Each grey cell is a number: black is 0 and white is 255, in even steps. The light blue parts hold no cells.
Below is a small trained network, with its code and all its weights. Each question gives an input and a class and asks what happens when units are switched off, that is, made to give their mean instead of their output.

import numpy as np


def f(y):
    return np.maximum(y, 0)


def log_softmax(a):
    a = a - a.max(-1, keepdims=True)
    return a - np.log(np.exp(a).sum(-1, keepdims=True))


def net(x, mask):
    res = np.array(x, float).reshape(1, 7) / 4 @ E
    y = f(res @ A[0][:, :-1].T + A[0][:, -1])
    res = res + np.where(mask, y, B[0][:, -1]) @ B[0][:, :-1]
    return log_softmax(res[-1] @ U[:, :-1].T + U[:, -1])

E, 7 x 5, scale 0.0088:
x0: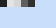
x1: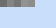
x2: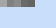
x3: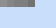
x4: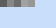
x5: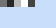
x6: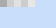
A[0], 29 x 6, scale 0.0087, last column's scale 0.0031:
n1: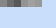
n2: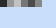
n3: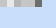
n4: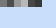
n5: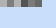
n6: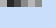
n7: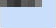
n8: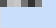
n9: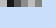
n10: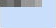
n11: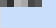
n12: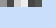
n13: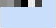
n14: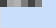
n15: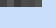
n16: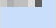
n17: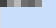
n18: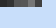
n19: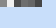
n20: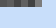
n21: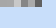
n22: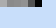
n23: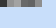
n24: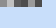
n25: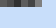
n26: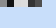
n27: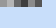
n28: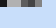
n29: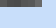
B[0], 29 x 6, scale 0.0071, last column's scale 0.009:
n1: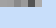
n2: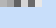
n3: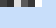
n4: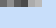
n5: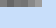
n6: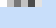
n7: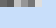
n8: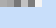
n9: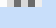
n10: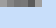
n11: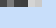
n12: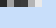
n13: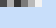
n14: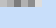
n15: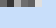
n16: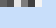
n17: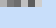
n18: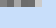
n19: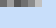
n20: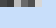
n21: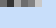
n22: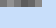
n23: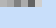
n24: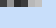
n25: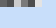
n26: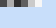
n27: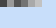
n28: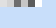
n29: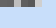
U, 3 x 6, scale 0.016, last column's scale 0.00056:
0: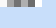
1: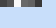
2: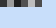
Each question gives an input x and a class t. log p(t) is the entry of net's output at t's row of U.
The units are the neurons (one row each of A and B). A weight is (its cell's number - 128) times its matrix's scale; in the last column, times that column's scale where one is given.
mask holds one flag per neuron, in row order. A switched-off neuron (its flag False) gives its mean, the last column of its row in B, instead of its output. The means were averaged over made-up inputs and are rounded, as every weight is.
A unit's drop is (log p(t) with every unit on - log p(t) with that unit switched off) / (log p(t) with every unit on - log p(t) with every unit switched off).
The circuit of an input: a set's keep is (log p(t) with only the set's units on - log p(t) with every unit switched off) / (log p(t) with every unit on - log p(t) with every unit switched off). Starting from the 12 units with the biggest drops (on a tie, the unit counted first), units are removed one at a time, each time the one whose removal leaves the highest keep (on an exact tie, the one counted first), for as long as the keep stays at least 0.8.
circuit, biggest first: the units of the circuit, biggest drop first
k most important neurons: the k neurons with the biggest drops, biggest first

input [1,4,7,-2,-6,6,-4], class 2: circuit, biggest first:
[n26]
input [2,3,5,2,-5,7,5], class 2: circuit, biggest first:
[n26 n12]
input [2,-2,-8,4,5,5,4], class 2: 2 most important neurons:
[n12 n26]
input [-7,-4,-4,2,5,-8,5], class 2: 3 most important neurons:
[n13 n24 n28]
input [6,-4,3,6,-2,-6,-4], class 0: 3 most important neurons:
[n28 n12 n26]
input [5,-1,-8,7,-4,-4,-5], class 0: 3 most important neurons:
[n28 n3 n16]
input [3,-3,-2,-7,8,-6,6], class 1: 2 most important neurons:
[n3 n16]
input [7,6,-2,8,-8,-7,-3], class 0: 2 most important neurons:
[n28 n12]
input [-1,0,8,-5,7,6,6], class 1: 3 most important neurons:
[n16 n3 n13]
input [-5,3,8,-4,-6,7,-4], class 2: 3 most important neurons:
[n26 n12 n11]
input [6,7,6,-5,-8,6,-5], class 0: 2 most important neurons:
[n28 n2]
